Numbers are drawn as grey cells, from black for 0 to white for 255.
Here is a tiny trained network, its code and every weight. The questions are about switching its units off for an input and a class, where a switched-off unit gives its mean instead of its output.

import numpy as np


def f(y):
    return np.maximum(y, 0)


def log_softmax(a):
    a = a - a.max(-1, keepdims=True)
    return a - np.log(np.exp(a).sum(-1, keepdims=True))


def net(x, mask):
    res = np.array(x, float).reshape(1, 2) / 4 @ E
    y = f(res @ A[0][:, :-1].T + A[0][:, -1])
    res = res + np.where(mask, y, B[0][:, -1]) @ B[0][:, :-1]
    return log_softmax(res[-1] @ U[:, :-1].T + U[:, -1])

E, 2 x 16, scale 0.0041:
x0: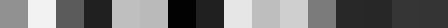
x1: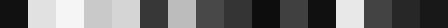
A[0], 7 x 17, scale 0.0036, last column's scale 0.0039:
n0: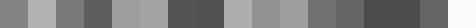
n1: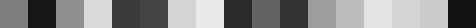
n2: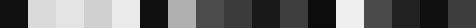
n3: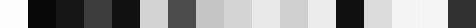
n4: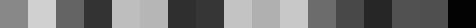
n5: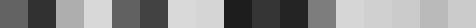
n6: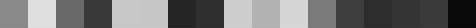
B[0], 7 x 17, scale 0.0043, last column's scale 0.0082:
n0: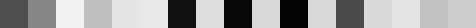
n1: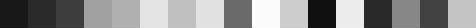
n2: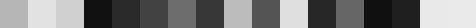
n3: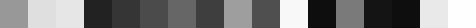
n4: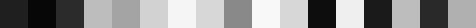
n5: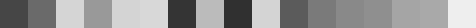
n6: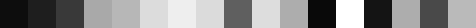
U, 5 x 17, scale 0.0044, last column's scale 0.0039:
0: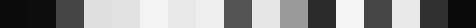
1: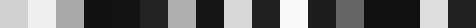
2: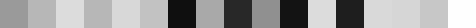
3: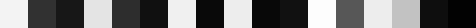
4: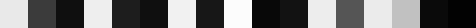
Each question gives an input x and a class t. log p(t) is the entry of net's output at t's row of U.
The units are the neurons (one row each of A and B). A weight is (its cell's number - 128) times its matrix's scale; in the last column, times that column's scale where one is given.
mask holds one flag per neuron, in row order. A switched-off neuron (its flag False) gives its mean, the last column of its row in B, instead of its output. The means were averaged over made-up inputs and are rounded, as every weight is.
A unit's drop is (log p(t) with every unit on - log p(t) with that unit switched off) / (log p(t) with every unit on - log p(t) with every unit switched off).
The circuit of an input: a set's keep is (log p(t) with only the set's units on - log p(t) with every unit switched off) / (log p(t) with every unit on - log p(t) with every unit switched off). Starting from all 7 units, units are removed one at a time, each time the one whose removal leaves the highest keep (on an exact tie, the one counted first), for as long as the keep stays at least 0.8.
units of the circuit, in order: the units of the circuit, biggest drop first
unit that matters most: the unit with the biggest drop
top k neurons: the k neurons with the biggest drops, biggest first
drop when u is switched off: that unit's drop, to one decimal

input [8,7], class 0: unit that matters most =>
n6
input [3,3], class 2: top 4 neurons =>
(n3, n0, n1, n4)
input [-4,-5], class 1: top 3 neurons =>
(n3, n0, n6)
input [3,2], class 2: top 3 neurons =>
(n1, n3, n0)
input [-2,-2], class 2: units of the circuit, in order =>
(n6, n4)
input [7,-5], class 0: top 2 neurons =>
(n6, n4)
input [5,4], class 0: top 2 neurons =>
(n3, n6)
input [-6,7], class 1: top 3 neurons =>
(n2, n0, n6)
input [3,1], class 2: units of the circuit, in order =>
(n1, n3)
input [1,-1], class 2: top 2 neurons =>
(n2, n3)
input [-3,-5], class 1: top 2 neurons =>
(n3, n0)
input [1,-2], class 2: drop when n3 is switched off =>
0.2
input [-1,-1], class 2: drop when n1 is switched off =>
0.3
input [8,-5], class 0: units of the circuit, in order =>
(n6)
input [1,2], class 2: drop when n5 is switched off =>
-0.1
